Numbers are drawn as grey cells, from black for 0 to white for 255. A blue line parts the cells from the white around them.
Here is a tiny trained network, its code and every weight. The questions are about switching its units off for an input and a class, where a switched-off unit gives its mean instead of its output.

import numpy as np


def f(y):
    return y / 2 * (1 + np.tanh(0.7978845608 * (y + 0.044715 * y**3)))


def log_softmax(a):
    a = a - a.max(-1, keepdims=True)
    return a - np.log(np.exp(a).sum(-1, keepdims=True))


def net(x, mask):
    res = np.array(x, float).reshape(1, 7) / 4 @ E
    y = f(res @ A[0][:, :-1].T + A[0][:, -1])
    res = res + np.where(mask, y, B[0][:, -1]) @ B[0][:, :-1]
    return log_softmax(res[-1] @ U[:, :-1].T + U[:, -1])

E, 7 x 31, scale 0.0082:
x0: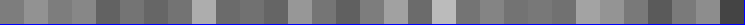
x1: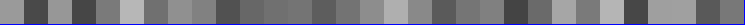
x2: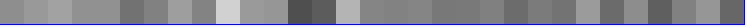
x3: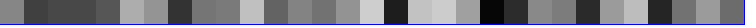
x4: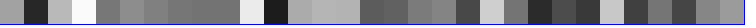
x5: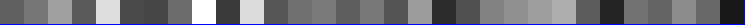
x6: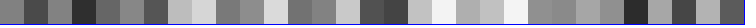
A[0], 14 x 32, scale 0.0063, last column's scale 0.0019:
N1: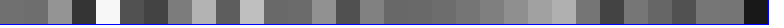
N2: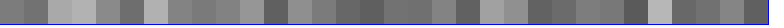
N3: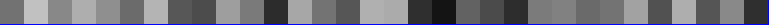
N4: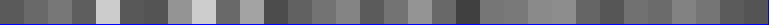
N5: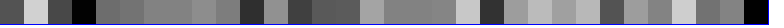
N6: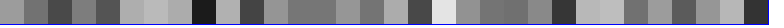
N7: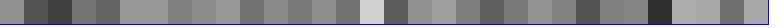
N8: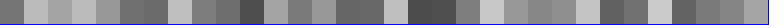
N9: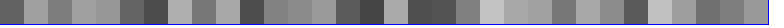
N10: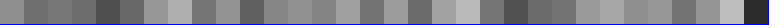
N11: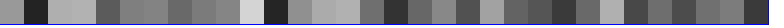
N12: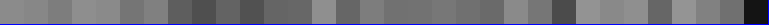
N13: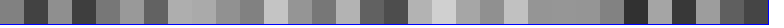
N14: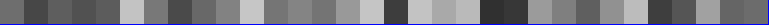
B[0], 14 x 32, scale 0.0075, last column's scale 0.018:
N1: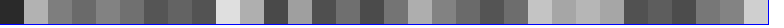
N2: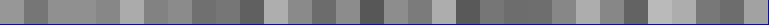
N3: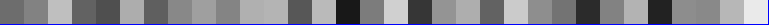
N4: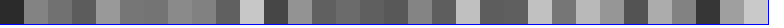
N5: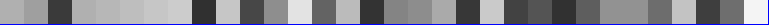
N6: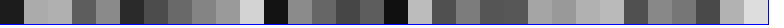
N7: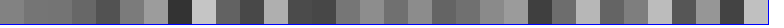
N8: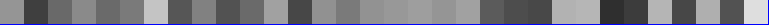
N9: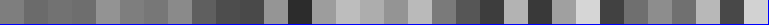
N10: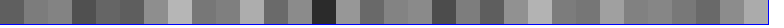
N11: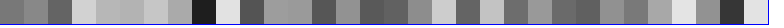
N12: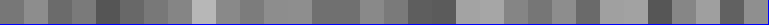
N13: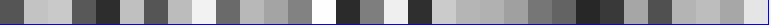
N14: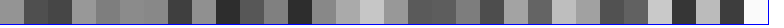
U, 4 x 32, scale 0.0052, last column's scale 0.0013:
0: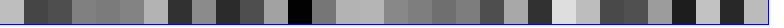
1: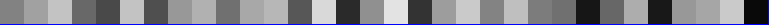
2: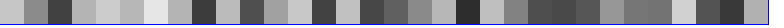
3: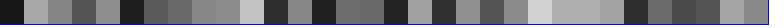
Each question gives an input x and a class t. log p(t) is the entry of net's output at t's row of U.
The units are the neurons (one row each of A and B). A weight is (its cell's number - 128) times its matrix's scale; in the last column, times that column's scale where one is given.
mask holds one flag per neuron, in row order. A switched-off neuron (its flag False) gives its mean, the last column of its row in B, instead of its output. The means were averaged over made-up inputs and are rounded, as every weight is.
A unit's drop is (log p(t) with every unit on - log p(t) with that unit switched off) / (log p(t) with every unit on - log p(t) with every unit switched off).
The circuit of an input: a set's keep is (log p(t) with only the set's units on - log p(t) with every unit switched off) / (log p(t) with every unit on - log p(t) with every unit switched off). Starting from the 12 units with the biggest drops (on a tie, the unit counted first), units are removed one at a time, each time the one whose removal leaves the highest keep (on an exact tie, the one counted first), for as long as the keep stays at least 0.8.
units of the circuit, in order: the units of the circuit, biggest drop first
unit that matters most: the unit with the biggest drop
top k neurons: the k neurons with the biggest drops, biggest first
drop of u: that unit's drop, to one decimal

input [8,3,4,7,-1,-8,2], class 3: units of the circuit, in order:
[N6]
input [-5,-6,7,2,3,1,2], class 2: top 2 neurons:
[N3; N8]
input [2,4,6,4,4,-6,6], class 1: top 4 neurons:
[N13; N1; N4; N5]
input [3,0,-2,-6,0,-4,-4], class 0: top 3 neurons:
[N8; N13; N9]
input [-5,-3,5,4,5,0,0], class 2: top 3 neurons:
[N11; N8; N9]
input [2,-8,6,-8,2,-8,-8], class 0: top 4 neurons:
[N8; N9; N13; N1]
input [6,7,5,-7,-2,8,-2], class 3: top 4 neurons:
[N4; N1; N14; N7]
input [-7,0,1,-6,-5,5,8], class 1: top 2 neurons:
[N13; N14]
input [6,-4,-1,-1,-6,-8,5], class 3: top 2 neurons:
[N6; N11]
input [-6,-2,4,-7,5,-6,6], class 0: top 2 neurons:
[N8; N9]
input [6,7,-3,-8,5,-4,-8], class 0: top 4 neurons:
[N8; N9; N13; N2]
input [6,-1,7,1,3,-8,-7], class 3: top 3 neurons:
[N6; N13; N10]
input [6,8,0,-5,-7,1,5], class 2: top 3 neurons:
[N5; N14; N3]
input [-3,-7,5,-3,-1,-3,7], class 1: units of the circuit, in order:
[N13]
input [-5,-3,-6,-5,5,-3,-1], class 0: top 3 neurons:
[N5; N8; N9]
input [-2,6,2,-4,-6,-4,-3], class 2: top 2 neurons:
[N5; N14]
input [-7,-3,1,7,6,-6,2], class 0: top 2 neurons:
[N14; N5]
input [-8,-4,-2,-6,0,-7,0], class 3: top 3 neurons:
[N6; N14; N10]
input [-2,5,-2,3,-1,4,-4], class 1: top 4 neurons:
[N3; N6; N8; N9]
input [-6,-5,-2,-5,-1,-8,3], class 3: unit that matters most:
N6
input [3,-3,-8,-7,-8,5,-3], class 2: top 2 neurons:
[N5; N14]
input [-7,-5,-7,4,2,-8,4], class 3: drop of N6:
1.4
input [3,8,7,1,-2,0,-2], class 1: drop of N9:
0.2
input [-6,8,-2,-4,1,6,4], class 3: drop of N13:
0.0
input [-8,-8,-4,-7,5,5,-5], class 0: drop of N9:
0.1
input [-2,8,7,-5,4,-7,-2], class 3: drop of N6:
1.5
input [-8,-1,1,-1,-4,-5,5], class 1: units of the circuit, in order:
[N13]
